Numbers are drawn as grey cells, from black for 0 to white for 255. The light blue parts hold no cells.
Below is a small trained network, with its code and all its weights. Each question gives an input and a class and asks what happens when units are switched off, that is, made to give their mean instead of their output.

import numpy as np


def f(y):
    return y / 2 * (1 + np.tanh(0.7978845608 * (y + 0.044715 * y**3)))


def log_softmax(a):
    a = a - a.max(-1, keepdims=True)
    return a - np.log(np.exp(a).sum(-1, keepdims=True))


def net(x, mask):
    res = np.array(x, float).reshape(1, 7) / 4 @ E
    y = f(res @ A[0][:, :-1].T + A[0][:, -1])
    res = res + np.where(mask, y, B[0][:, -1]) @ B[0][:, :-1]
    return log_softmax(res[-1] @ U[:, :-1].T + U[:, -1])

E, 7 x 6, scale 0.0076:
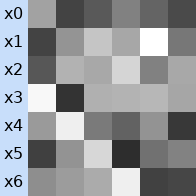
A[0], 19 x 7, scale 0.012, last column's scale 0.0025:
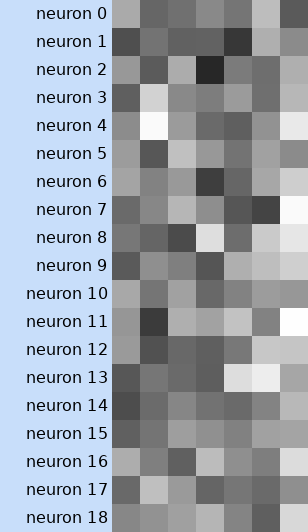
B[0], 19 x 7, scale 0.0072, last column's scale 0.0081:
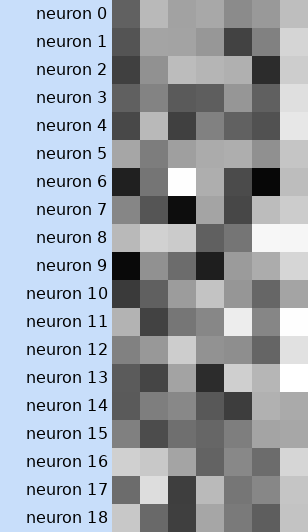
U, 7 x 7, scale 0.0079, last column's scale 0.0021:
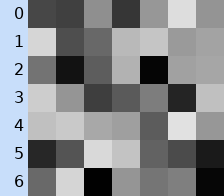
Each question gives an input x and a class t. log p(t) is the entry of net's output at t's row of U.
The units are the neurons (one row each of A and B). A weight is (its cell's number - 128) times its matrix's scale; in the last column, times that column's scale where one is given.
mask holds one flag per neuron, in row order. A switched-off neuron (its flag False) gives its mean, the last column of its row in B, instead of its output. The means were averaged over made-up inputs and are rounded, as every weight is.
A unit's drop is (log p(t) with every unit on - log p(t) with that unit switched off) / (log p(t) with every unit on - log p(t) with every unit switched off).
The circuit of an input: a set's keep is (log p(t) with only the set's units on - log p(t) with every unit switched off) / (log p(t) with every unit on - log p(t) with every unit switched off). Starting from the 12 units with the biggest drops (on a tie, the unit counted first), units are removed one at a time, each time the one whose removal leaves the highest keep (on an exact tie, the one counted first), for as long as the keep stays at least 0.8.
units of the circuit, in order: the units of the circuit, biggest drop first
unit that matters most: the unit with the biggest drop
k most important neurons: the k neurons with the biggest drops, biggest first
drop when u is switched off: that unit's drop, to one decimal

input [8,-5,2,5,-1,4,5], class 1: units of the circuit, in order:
neuron 5; neuron 1; neuron 4
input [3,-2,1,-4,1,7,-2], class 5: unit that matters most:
neuron 6
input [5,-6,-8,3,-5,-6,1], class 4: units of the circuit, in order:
neuron 8; neuron 0
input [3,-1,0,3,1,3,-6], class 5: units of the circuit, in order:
neuron 6; neuron 2
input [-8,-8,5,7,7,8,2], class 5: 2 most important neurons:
neuron 6; neuron 10
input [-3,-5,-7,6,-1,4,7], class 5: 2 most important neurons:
neuron 6; neuron 2
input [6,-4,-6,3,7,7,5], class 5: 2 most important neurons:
neuron 2; neuron 6
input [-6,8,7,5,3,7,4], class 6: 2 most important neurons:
neuron 4; neuron 17
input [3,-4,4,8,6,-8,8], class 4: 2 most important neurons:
neuron 8; neuron 16
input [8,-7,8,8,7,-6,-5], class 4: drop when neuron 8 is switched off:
0.2
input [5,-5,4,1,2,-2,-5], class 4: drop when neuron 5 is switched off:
-0.1
